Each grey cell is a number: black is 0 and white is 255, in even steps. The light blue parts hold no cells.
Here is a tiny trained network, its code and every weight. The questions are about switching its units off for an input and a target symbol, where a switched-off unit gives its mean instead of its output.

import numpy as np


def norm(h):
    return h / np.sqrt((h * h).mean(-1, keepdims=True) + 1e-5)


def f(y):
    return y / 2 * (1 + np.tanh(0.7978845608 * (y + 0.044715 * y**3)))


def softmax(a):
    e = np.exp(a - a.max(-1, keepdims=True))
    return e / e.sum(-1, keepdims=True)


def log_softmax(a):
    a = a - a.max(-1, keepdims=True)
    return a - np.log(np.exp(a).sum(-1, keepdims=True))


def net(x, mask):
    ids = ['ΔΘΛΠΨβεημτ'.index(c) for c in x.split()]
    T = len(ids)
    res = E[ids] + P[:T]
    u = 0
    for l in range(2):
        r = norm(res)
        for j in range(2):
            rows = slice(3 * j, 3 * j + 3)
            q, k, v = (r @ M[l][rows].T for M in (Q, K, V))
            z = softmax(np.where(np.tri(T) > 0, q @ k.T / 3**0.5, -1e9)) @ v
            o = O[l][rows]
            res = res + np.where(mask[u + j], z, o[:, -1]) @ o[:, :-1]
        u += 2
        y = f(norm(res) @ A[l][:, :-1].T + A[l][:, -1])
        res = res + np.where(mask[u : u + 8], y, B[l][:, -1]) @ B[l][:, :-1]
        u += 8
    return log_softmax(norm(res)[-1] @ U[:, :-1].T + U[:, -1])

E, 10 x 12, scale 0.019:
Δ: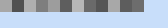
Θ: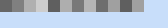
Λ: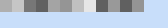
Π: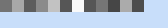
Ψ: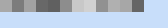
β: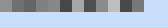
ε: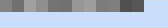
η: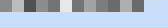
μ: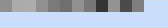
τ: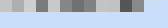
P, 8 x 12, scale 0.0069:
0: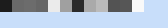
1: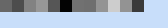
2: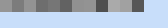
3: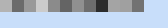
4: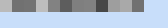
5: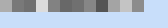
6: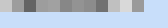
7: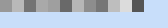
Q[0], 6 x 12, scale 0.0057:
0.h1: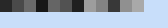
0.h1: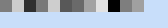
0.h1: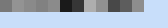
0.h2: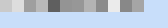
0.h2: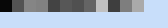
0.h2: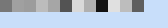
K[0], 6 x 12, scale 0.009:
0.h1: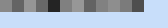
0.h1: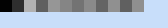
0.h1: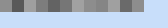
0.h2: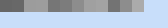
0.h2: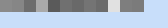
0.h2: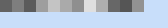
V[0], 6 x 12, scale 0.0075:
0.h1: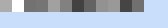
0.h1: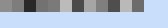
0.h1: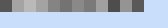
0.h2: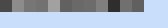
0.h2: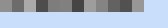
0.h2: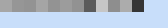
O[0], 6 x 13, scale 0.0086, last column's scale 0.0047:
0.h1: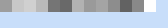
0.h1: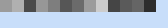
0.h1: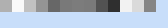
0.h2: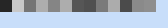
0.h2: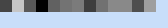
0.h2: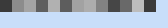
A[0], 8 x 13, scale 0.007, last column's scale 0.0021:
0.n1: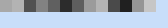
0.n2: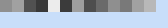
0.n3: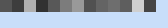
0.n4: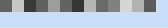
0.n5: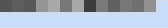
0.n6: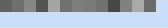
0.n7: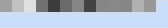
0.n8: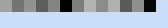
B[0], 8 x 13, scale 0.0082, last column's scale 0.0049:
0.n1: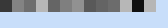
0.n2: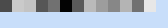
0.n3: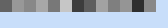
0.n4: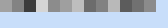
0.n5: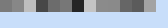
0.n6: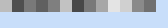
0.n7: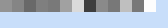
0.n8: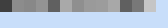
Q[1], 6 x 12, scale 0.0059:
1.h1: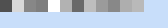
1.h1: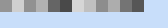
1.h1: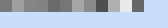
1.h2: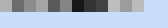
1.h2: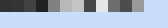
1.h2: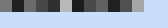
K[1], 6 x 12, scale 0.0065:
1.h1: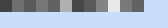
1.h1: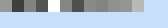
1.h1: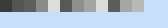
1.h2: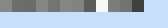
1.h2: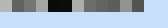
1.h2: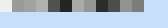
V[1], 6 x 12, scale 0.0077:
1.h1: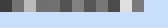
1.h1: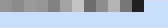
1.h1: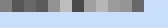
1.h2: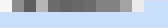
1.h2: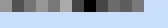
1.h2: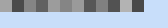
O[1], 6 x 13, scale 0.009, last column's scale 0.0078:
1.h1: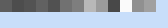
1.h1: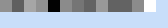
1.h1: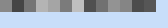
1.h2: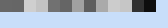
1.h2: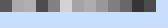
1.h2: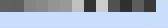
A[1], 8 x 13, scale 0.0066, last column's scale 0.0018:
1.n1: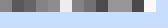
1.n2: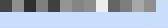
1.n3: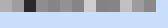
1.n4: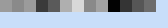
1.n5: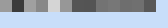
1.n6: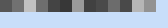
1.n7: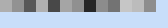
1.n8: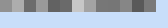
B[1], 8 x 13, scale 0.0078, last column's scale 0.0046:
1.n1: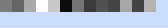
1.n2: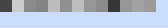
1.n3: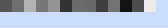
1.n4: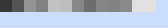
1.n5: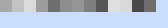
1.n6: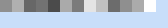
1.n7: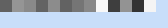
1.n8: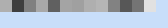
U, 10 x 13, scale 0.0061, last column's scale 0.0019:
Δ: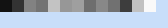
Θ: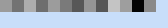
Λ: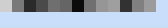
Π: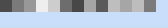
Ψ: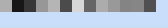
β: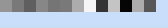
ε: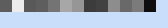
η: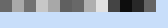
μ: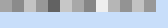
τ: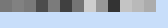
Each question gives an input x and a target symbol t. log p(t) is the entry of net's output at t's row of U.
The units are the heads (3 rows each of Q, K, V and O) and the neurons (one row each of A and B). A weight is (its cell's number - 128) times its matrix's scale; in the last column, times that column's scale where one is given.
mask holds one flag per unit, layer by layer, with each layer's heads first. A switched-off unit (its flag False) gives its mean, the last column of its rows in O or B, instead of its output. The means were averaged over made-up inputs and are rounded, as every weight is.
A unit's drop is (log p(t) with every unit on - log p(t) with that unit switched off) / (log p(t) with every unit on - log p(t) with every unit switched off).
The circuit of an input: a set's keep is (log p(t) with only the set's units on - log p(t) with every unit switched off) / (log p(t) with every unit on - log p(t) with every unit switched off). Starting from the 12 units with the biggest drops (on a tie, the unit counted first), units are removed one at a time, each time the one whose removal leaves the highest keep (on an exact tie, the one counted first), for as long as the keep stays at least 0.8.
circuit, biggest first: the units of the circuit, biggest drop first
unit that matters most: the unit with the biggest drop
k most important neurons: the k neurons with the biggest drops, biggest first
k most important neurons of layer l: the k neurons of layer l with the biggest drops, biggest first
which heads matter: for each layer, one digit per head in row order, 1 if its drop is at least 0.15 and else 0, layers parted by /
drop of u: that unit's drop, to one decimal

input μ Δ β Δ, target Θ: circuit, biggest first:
0.h2
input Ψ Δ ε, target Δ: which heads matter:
10 / 01
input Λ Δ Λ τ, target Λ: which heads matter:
10 / 01
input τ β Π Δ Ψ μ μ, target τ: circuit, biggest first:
0.h2, 1.h1, 0.n2
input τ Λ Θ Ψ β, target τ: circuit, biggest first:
0.h2, 0.n2
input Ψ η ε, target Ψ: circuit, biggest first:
0.h2, 1.h2
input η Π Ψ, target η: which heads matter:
10 / 00
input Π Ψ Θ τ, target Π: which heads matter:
01 / 11
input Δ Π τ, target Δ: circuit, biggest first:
1.h2, 0.h1, 1.n4
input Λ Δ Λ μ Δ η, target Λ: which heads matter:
10 / 11
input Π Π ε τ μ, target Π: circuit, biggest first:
0.h2, 1.h2
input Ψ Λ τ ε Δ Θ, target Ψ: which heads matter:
11 / 11
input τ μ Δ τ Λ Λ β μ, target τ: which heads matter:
01 / 11
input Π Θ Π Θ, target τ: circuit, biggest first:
1.h1
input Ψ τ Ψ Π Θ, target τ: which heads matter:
01 / 00
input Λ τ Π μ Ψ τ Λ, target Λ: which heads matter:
01 / 01
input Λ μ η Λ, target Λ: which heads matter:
11 / 01
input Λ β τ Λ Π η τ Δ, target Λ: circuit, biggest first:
0.h1, 1.h2, 0.h2
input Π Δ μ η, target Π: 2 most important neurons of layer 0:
0.n7, 0.n1
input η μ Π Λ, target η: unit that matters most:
0.h1
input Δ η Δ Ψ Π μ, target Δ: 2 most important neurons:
1.n4, 0.n3
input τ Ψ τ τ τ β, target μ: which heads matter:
10 / 00
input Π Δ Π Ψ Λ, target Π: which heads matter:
11 / 01
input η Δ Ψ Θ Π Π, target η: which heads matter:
10 / 00
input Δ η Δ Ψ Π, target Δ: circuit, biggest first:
0.h1, 1.h2
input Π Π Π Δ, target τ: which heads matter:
10 / 10
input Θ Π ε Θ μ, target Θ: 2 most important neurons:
0.n2, 0.n5
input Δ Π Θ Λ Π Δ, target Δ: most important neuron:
1.n4
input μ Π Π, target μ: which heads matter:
11 / 01
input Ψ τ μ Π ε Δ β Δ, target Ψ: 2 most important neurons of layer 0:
0.n5, 0.n7
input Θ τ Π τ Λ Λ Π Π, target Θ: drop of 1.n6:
0.1
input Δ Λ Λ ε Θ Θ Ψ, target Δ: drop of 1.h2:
0.7
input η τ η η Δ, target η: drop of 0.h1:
1.0
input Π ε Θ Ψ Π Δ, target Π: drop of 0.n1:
0.1
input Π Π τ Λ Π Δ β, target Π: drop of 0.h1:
0.2
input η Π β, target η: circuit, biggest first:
0.h1
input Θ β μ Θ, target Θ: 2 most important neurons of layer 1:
1.n1, 1.n4
